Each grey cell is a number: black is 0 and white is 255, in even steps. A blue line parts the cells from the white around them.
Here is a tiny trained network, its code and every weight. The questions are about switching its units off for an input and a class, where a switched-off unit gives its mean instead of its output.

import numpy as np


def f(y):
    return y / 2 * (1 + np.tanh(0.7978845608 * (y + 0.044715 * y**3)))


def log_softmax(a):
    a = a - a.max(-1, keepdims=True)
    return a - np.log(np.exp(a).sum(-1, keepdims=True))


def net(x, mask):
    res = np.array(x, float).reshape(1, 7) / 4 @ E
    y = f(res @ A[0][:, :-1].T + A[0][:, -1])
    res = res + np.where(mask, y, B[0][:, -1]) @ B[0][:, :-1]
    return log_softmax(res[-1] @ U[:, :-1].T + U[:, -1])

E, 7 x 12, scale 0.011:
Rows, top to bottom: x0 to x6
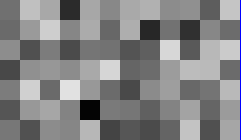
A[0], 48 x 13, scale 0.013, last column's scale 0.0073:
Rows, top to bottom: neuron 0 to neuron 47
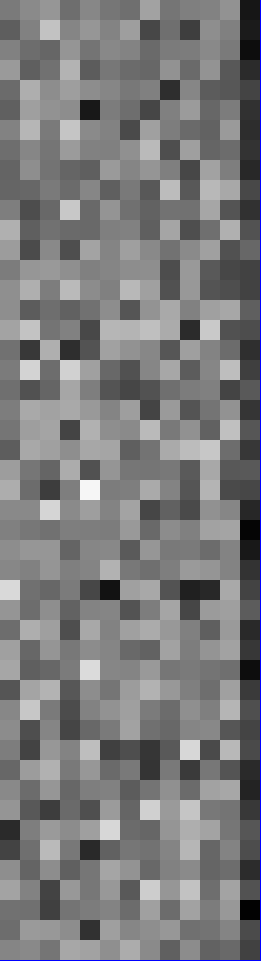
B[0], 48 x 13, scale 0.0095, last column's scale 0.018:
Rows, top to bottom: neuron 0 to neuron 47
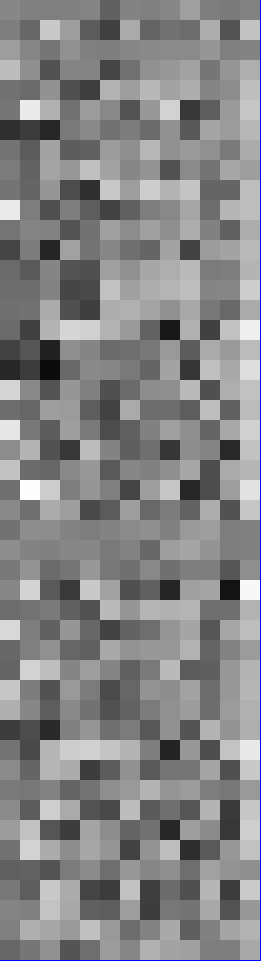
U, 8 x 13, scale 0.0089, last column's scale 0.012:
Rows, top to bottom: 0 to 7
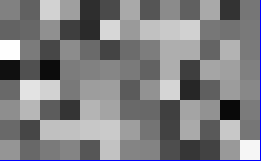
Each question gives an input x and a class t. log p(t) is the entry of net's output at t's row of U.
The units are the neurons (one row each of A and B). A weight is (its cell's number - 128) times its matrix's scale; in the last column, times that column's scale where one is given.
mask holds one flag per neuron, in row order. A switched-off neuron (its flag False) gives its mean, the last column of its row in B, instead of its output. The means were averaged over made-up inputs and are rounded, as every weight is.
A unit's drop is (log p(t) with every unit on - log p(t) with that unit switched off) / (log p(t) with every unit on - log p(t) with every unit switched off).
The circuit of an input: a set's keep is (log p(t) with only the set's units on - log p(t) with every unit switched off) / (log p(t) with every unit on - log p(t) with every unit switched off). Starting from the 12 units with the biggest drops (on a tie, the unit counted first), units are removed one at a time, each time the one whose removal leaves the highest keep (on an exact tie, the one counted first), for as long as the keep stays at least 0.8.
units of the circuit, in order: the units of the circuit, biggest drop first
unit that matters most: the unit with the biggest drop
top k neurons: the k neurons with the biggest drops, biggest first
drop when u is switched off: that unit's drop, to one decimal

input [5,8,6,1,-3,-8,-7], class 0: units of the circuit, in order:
[neuron 1]
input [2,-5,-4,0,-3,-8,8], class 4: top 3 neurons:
[neuron 24; neuron 33; neuron 16]
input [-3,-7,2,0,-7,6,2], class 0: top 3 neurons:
[neuron 40; neuron 18; neuron 44]
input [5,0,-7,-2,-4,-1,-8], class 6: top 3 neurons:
[neuron 16; neuron 9; neuron 8]
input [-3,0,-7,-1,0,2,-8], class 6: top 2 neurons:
[neuron 16; neuron 9]
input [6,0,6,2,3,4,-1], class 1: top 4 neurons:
[neuron 9; neuron 15; neuron 30; neuron 10]
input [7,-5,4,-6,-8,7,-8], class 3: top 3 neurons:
[neuron 17; neuron 36; neuron 37]
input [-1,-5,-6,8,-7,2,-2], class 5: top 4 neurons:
[neuron 41; neuron 22; neuron 18; neuron 6]
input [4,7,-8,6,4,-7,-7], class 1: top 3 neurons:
[neuron 14; neuron 4; neuron 47]
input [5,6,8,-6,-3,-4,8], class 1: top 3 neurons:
[neuron 9; neuron 16; neuron 30]
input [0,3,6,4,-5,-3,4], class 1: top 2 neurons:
[neuron 9; neuron 18]
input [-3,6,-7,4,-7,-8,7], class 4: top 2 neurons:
[neuron 24; neuron 33]
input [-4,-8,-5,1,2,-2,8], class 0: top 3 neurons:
[neuron 44; neuron 40; neuron 16]
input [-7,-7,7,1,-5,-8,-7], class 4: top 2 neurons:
[neuron 24; neuron 33]
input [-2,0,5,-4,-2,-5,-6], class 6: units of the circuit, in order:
[neuron 16]
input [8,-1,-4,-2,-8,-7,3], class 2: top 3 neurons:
[neuron 21; neuron 31; neuron 18]
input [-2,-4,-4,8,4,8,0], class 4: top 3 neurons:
[neuron 5; neuron 42; neuron 29]
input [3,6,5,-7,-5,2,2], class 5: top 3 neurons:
[neuron 29; neuron 44; neuron 40]
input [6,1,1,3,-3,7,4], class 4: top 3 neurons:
[neuron 42; neuron 5; neuron 10]
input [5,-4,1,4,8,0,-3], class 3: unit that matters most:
neuron 18
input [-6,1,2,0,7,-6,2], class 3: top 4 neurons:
[neuron 18; neuron 6; neuron 21; neuron 31]
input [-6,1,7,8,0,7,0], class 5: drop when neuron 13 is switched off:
0.2
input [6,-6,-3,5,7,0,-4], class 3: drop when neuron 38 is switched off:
0.1
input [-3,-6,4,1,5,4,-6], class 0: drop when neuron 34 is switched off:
0.0
